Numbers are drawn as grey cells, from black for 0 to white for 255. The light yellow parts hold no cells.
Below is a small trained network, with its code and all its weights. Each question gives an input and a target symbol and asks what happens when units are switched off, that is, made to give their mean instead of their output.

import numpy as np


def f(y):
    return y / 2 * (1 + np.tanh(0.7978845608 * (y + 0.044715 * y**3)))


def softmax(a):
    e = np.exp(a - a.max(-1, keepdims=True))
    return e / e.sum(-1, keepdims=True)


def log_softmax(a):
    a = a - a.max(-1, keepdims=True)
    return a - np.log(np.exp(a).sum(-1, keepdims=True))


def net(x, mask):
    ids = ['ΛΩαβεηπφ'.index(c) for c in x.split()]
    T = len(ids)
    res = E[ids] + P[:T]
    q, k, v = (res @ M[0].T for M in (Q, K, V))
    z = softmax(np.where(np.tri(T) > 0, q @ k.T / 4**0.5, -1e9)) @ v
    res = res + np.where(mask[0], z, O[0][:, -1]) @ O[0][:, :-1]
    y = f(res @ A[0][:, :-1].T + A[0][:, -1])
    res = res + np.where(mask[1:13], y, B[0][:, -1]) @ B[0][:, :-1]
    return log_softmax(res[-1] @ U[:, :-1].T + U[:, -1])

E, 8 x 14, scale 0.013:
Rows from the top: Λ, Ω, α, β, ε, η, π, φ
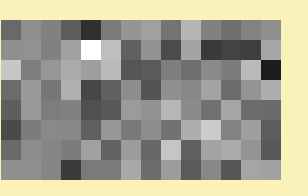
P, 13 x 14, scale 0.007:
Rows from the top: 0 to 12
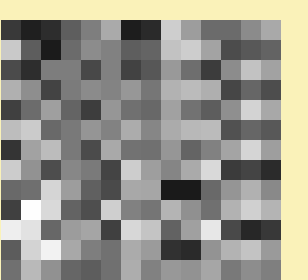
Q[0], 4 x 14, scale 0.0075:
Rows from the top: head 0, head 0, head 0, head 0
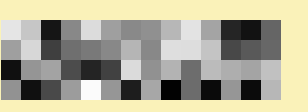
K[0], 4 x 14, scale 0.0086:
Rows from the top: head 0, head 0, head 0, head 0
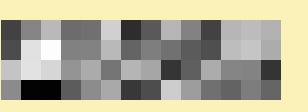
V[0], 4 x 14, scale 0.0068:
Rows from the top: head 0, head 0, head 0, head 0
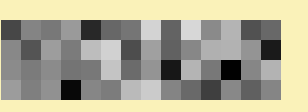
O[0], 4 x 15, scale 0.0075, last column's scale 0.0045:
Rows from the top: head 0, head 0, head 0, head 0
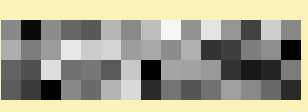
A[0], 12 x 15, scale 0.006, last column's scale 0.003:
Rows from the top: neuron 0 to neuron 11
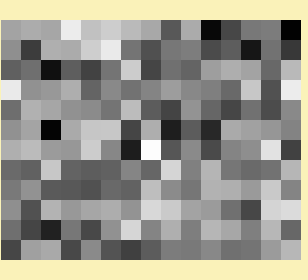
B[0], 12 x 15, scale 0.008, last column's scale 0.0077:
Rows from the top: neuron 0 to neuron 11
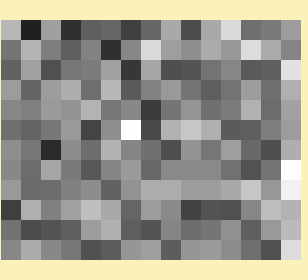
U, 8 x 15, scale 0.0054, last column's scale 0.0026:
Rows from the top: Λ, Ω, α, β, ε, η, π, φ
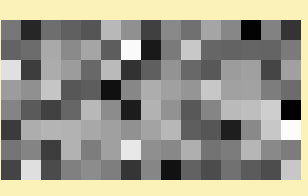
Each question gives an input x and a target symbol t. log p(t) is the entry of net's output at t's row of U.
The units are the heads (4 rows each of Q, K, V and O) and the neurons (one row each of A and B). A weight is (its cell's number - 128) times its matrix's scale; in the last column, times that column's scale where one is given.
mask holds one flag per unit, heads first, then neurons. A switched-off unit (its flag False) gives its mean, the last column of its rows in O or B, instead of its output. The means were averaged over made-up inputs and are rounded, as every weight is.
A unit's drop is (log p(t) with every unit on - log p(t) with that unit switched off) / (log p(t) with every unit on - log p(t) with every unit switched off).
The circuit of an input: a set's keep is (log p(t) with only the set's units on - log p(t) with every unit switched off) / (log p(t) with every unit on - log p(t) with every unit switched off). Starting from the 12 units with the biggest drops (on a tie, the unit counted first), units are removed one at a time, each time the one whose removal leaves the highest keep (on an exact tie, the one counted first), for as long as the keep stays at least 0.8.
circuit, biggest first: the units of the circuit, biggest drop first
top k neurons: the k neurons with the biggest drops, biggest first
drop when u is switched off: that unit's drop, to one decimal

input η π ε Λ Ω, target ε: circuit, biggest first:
(neuron 0; head 0; neuron 1; neuron 9)
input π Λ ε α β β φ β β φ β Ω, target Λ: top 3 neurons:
(neuron 5; neuron 0; neuron 6)
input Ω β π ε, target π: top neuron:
(neuron 5)
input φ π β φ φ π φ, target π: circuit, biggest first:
(head 0; neuron 5)
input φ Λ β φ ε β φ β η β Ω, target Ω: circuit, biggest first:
(head 0; neuron 5)
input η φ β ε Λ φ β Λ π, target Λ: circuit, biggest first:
(head 0; neuron 10)
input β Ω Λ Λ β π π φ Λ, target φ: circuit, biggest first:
(head 0; neuron 2)
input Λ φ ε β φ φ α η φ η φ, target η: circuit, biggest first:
(head 0; neuron 9)
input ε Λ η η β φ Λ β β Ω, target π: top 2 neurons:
(neuron 5; neuron 6)
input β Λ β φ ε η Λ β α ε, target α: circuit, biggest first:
(head 0; neuron 0)
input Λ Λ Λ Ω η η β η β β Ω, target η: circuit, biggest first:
(head 0; neuron 9; neuron 1)
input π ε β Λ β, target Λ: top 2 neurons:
(neuron 10; neuron 7)
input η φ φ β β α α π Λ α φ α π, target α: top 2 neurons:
(neuron 0; neuron 3)
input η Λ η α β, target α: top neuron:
(neuron 0)
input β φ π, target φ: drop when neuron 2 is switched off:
0.2
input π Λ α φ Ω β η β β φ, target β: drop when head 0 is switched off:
0.4
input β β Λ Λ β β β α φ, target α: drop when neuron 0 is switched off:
0.5
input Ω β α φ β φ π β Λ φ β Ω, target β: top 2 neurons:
(neuron 1; neuron 0)
